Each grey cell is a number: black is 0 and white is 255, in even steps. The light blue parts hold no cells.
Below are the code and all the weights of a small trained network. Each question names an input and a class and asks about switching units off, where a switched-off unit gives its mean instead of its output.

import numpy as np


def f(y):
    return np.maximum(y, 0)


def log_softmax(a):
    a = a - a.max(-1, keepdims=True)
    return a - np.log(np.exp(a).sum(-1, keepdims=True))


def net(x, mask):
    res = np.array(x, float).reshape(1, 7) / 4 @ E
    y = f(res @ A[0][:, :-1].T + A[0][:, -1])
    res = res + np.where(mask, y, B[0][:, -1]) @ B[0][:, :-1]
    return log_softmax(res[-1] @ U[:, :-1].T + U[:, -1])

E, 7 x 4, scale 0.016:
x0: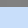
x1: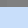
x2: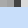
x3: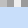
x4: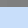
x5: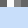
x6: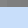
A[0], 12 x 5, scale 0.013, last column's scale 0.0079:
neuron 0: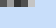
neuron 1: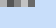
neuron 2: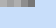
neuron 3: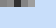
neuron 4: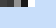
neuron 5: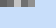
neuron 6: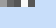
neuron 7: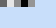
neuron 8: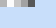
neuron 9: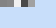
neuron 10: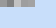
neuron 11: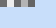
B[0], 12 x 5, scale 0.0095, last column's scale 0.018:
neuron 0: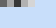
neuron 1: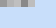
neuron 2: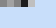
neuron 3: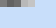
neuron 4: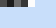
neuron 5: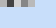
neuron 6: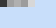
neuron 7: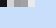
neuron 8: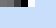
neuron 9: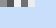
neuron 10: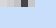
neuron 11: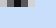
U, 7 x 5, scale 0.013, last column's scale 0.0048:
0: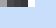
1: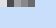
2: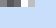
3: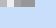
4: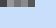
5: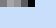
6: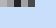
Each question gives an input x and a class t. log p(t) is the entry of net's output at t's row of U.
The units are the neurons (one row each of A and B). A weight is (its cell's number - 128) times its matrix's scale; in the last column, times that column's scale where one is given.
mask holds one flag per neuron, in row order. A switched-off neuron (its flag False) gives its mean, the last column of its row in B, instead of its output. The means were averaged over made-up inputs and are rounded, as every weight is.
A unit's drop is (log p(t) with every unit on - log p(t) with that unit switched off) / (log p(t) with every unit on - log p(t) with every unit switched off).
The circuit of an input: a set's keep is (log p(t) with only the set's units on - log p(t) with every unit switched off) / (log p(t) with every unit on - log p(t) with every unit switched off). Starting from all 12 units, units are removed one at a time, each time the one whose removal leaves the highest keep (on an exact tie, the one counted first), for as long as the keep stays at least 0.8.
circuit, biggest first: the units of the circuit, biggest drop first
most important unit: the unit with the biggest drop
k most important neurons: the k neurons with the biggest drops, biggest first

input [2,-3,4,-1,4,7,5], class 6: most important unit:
neuron 4
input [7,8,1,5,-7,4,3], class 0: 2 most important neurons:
[neuron 8; neuron 11]
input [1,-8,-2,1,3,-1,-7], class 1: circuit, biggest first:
[neuron 8; neuron 7]
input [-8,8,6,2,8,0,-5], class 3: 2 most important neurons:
[neuron 4; neuron 6]
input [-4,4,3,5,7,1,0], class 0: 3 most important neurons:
[neuron 8; neuron 7; neuron 11]
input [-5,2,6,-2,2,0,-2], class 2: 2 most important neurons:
[neuron 8; neuron 6]
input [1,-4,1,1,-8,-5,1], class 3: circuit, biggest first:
[neuron 4; neuron 8]
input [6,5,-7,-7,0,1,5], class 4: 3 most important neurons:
[neuron 7; neuron 8; neuron 11]
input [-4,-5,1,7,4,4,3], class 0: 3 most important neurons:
[neuron 8; neuron 11; neuron 6]
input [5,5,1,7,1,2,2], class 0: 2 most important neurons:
[neuron 8; neuron 6]
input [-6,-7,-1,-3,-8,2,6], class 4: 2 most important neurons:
[neuron 8; neuron 11]
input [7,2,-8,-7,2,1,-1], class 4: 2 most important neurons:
[neuron 7; neuron 8]
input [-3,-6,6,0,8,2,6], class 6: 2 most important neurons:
[neuron 4; neuron 9]
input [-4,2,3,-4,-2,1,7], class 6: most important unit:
neuron 9
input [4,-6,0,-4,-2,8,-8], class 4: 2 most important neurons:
[neuron 7; neuron 10]
